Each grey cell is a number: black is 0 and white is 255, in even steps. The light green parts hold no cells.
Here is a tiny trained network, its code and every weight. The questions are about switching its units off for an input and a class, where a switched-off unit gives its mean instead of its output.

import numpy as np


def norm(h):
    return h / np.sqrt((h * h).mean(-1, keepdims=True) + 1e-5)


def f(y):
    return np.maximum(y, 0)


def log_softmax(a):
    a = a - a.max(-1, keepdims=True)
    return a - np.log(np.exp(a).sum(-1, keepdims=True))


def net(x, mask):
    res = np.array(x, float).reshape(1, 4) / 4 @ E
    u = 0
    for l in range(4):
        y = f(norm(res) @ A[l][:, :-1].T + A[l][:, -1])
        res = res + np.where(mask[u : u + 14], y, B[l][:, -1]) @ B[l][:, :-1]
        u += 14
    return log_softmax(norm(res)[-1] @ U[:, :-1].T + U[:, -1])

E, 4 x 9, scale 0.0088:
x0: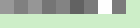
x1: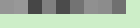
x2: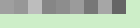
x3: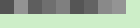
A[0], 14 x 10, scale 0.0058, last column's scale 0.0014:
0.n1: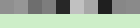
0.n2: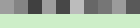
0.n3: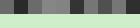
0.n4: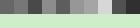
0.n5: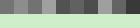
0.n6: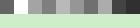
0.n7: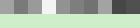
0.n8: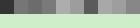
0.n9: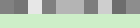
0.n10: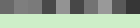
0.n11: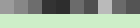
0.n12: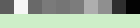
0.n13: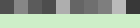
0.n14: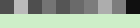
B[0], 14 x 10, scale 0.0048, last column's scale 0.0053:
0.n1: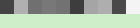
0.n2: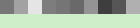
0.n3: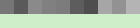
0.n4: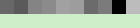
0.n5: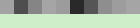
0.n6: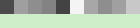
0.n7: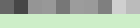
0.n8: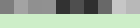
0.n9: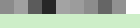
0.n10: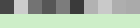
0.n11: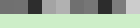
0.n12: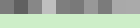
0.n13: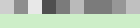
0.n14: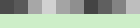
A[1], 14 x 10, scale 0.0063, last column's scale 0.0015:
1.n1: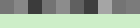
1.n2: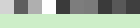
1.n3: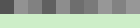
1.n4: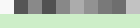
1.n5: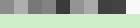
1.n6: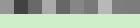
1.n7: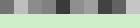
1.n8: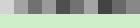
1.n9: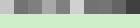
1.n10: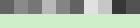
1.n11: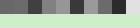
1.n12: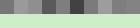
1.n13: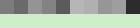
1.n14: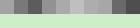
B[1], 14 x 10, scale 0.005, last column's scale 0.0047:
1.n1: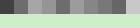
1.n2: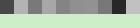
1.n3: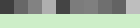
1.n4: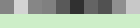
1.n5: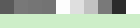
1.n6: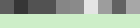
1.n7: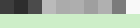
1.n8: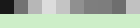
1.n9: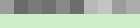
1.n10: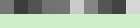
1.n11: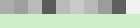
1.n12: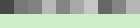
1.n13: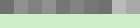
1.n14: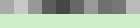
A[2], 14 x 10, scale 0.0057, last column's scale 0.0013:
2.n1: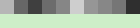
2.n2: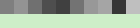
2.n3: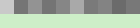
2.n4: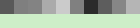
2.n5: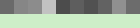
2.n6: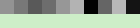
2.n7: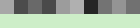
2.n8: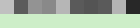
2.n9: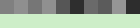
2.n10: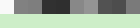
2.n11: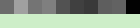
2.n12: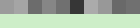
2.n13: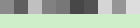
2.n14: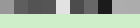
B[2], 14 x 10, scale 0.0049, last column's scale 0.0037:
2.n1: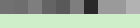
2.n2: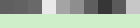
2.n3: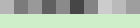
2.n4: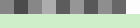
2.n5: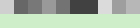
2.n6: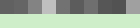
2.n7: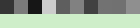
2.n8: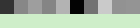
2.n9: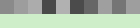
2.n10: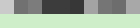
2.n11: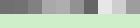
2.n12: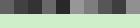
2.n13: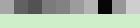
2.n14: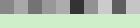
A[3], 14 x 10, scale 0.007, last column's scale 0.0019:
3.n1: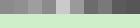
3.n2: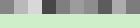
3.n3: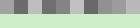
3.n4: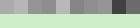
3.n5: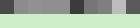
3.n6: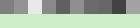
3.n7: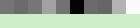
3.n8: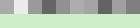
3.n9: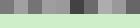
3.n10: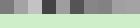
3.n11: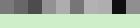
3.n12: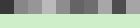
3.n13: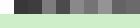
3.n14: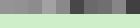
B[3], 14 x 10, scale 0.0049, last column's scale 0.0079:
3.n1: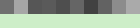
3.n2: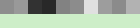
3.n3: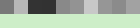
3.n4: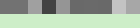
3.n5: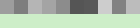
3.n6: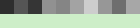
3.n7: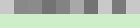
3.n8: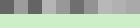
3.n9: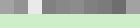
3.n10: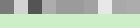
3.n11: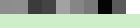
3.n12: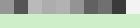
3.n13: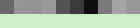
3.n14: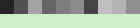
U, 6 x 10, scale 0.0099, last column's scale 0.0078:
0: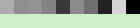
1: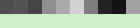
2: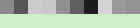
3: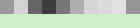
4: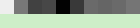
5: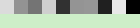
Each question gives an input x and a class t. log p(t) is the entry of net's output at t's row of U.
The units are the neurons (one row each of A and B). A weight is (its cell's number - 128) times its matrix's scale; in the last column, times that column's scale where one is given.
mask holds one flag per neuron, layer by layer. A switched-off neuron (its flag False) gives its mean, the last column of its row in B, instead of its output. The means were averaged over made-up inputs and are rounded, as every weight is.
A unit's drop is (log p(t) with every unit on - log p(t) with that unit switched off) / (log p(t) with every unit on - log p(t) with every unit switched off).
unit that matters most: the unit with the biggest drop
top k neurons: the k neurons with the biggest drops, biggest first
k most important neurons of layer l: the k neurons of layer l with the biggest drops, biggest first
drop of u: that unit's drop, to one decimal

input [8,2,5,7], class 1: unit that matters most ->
0.n4
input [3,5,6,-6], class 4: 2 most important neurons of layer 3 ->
3.n13; 3.n10
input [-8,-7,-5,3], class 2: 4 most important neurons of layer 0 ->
0.n3; 0.n4; 0.n9; 0.n6
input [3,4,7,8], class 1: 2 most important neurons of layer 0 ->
0.n4; 0.n13
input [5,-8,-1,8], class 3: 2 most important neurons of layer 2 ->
2.n13; 2.n2
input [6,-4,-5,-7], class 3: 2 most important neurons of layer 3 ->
3.n10; 3.n11
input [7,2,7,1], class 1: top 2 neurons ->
2.n2; 0.n13
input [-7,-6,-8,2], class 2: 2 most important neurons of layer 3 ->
3.n11; 3.n5
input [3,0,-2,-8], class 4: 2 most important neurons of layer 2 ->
2.n10; 2.n12
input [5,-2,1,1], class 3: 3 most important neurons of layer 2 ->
2.n4; 2.n14; 2.n13
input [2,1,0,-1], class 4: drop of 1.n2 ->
0.2
